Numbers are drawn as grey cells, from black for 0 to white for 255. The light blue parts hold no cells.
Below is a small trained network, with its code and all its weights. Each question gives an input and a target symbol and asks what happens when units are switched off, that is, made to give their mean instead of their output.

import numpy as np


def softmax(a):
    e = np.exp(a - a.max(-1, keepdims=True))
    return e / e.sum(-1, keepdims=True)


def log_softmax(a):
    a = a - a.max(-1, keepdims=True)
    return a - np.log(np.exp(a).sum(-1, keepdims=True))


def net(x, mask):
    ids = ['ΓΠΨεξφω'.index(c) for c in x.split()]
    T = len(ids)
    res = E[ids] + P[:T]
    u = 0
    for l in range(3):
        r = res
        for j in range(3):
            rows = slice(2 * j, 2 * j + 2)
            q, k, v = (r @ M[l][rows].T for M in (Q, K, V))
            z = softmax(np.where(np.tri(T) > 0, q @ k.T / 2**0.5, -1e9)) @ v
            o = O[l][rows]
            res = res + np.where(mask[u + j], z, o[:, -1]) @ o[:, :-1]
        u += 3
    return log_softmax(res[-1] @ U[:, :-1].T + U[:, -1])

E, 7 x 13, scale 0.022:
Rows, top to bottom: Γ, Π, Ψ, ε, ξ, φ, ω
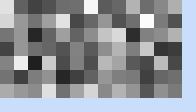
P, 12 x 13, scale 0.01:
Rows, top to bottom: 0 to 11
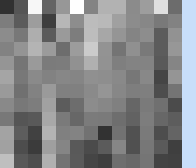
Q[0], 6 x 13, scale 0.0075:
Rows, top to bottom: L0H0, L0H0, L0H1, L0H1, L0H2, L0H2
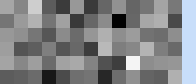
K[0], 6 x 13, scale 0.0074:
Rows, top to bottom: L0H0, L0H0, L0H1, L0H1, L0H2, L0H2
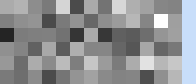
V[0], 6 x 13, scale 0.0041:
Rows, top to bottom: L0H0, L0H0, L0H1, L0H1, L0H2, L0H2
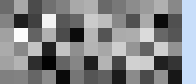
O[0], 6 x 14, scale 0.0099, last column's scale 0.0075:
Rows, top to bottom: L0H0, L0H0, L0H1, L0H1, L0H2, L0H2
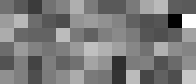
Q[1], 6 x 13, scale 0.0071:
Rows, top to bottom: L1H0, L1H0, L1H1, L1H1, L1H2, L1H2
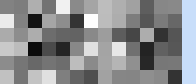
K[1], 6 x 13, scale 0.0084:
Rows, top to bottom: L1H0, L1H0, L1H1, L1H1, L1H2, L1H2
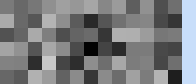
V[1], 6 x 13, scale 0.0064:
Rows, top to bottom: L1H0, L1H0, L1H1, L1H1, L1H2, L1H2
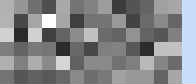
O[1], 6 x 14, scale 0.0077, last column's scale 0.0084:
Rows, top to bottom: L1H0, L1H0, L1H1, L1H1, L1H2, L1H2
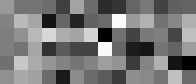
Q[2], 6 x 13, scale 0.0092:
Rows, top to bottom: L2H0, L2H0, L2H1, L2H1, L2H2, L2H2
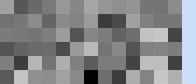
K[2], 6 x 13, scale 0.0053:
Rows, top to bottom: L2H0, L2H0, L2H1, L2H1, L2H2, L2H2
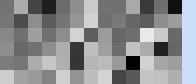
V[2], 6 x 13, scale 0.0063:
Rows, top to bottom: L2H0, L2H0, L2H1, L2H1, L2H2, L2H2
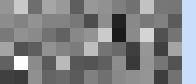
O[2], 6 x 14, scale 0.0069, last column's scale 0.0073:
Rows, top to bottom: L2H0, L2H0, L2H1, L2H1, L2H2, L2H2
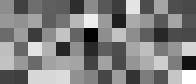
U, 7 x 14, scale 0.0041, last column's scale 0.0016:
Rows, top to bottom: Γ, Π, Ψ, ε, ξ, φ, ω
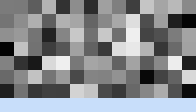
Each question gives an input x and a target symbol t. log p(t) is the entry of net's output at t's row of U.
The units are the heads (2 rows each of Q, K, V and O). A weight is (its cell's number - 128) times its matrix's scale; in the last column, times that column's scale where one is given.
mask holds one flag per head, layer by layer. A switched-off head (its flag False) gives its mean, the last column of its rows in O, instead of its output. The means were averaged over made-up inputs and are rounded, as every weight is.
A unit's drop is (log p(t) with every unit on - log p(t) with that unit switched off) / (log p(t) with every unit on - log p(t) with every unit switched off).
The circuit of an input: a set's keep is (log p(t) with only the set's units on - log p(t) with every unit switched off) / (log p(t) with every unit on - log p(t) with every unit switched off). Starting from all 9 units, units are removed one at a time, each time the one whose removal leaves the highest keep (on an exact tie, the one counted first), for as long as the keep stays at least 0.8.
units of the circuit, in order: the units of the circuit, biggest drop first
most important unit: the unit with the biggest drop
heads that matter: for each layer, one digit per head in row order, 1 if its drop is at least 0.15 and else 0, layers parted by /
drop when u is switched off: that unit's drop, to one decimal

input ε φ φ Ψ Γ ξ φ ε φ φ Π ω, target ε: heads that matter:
000 / 110 / 000
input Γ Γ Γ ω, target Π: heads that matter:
001 / 001 / 001
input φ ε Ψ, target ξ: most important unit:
L1H0
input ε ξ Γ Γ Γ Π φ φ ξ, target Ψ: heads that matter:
001 / 010 / 000
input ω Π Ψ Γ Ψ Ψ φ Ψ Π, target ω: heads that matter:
001 / 000 / 010
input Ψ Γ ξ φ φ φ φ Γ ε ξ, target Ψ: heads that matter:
000 / 010 / 000
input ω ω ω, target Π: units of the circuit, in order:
[L0H2 L2H2 L1H2]
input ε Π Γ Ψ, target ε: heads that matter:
000 / 110 / 000
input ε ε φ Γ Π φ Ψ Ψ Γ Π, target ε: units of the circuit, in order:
[L1H0 L1H1]
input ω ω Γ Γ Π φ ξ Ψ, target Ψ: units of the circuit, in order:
[L1H1 L0H2 L2H2]
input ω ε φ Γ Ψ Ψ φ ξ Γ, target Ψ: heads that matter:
000 / 010 / 000
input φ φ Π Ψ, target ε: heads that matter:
000 / 010 / 000
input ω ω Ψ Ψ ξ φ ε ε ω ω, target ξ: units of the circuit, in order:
[L1H0 L1H1]
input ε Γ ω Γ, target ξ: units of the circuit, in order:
[L1H0]
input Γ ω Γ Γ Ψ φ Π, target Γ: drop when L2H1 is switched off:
0.1
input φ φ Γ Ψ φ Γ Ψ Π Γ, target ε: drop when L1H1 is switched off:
0.4
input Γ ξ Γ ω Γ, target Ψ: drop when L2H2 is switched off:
0.2
